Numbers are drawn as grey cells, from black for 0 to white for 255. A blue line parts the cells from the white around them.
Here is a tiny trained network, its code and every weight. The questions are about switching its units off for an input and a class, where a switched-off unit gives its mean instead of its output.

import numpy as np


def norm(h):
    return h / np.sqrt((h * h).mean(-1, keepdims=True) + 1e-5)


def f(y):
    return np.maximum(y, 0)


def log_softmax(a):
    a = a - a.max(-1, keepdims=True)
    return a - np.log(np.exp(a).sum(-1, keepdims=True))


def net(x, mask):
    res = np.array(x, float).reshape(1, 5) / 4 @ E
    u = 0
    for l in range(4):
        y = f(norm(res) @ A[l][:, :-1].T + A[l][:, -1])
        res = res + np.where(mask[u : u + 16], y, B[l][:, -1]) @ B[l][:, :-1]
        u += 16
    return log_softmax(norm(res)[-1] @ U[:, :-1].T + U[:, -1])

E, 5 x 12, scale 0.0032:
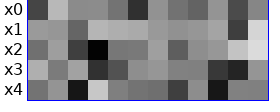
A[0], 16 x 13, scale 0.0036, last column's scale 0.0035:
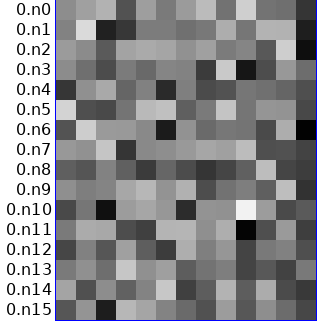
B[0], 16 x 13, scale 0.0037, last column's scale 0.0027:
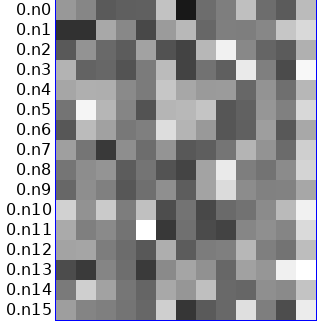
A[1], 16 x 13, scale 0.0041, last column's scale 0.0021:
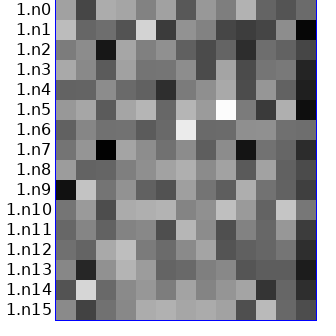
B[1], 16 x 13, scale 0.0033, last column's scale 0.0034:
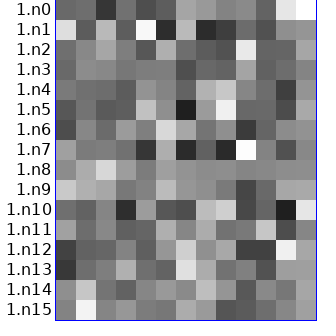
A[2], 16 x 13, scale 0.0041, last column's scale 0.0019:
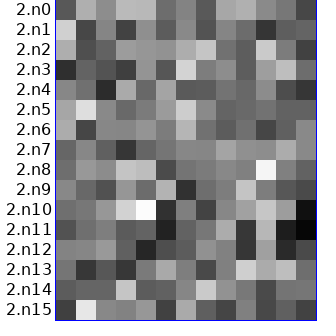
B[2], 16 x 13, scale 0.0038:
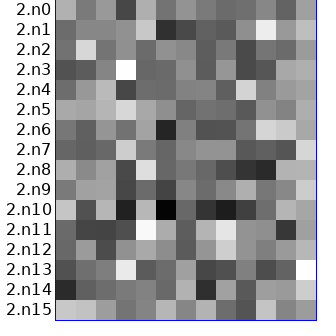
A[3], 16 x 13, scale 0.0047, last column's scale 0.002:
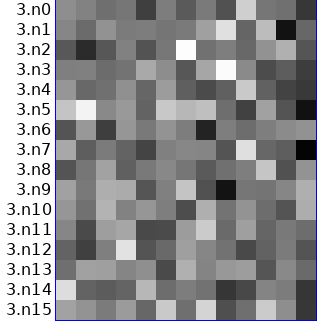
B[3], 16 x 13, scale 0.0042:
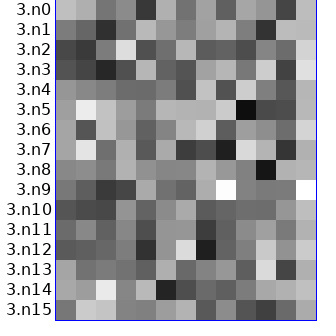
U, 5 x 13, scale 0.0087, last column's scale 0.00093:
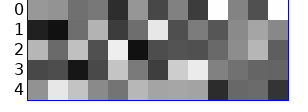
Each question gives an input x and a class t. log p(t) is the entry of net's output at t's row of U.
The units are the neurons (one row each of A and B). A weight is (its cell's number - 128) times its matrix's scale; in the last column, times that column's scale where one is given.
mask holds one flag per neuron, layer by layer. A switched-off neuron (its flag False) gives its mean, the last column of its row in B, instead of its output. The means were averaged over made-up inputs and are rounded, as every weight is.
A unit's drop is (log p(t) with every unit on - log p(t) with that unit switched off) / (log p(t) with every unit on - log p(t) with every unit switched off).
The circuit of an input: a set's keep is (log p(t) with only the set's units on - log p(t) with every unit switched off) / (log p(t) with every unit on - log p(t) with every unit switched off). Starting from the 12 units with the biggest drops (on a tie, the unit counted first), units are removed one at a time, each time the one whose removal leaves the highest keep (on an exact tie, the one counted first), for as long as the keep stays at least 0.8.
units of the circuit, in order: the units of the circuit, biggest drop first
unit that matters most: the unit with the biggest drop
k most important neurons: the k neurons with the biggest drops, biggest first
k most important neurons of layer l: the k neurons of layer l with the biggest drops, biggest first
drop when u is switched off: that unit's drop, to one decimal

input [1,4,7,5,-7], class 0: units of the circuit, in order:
0.n0, 0.n7, 3.n7
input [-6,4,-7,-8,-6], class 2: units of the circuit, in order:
0.n10, 2.n10, 0.n3
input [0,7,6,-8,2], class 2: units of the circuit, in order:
0.n10, 2.n10
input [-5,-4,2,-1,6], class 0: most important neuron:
0.n15
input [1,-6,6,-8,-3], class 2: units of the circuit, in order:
0.n10, 2.n8
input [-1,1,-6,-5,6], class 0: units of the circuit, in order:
0.n15, 2.n4
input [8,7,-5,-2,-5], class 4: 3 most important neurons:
0.n6, 1.n14, 1.n9
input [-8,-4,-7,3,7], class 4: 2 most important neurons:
0.n14, 0.n5
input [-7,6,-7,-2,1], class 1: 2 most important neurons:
2.n14, 0.n13
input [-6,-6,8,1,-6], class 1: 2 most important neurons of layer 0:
0.n3, 0.n15
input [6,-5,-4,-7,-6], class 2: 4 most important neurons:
0.n10, 0.n3, 0.n15, 2.n8
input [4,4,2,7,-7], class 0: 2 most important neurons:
0.n0, 0.n7
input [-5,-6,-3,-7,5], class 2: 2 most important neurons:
0.n10, 2.n8
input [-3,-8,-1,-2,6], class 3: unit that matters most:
0.n8
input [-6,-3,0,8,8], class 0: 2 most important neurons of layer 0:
0.n3, 0.n10
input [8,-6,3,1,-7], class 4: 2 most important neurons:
0.n4, 0.n3
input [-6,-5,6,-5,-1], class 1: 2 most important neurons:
0.n1, 2.n3
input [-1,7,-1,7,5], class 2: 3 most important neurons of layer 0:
0.n11, 0.n8, 0.n3
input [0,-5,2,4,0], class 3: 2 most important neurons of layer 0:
0.n8, 0.n10
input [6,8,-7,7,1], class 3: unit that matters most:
1.n5
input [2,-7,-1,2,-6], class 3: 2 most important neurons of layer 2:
2.n12, 2.n11
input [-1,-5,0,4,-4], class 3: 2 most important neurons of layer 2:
2.n12, 2.n11
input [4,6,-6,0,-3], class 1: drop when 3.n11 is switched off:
0.1
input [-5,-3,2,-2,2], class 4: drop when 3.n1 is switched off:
0.0
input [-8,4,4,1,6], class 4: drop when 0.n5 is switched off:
2.0
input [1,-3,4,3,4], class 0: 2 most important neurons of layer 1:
1.n0, 1.n12
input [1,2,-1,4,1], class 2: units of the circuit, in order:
0.n11
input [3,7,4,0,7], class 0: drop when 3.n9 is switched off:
0.1
